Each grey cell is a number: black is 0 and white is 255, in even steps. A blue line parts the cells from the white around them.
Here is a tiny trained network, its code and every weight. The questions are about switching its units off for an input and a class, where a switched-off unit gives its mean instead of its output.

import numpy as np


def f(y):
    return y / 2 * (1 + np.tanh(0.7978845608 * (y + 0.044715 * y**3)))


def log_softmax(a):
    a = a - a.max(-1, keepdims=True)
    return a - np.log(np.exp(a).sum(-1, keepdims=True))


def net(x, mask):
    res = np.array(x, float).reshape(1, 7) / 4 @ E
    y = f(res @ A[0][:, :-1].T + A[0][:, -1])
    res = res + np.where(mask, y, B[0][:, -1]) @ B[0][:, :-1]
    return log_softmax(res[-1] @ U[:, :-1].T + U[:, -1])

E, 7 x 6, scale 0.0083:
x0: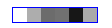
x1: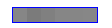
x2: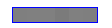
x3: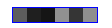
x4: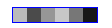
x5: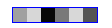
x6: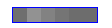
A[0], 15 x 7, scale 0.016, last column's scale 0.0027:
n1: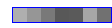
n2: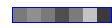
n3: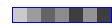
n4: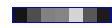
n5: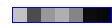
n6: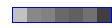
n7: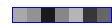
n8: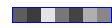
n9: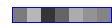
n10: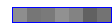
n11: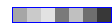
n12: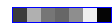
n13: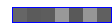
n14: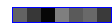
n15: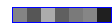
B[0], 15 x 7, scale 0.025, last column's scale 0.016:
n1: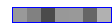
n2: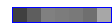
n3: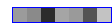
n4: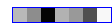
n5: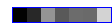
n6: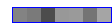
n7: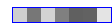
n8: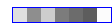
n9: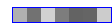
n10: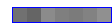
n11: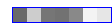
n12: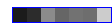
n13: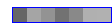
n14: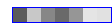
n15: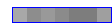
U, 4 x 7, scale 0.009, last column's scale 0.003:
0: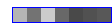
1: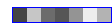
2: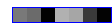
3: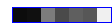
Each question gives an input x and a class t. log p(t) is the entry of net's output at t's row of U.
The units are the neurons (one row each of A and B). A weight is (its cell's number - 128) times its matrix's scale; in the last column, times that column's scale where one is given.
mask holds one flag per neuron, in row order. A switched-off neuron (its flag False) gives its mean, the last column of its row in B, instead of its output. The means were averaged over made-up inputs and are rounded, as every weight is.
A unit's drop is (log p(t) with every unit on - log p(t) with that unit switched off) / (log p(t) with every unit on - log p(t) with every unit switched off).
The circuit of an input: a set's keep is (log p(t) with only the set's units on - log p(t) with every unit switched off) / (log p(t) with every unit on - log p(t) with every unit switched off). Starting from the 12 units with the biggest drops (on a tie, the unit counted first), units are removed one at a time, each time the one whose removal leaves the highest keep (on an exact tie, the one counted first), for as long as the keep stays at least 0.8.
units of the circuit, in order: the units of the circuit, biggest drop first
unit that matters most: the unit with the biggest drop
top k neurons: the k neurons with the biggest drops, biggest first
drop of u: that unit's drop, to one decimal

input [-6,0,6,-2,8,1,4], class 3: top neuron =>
(n5)
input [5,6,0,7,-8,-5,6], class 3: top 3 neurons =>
(n12, n11, n2)
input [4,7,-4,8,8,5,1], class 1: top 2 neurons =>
(n14, n12)
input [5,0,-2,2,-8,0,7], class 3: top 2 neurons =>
(n12, n4)
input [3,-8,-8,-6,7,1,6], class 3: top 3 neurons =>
(n5, n14, n13)
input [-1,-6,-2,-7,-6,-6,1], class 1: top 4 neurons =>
(n11, n7, n9, n5)
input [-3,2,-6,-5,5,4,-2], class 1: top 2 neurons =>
(n11, n8)
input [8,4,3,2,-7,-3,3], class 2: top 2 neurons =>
(n3, n1)
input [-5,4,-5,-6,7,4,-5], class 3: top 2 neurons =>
(n5, n14)
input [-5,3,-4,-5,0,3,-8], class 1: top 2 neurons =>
(n11, n3)
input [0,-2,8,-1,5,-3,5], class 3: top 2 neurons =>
(n5, n7)
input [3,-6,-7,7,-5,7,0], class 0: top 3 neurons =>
(n9, n7, n11)
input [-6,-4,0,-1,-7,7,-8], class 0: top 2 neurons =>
(n9, n7)
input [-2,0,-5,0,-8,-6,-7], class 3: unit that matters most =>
n12
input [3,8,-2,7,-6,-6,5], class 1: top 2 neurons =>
(n14, n7)
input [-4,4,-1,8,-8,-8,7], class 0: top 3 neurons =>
(n8, n11, n5)
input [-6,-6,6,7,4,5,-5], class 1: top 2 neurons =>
(n14, n8)
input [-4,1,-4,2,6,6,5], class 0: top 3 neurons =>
(n7, n12, n2)
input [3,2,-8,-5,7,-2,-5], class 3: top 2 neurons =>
(n5, n14)
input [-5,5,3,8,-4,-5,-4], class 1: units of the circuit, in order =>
(n14)
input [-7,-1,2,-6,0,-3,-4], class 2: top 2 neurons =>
(n4, n14)
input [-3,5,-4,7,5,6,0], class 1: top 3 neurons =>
(n14, n8, n13)
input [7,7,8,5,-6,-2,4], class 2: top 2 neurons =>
(n3, n1)
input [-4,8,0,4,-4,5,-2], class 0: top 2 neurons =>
(n9, n11)
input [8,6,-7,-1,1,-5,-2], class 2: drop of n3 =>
0.2
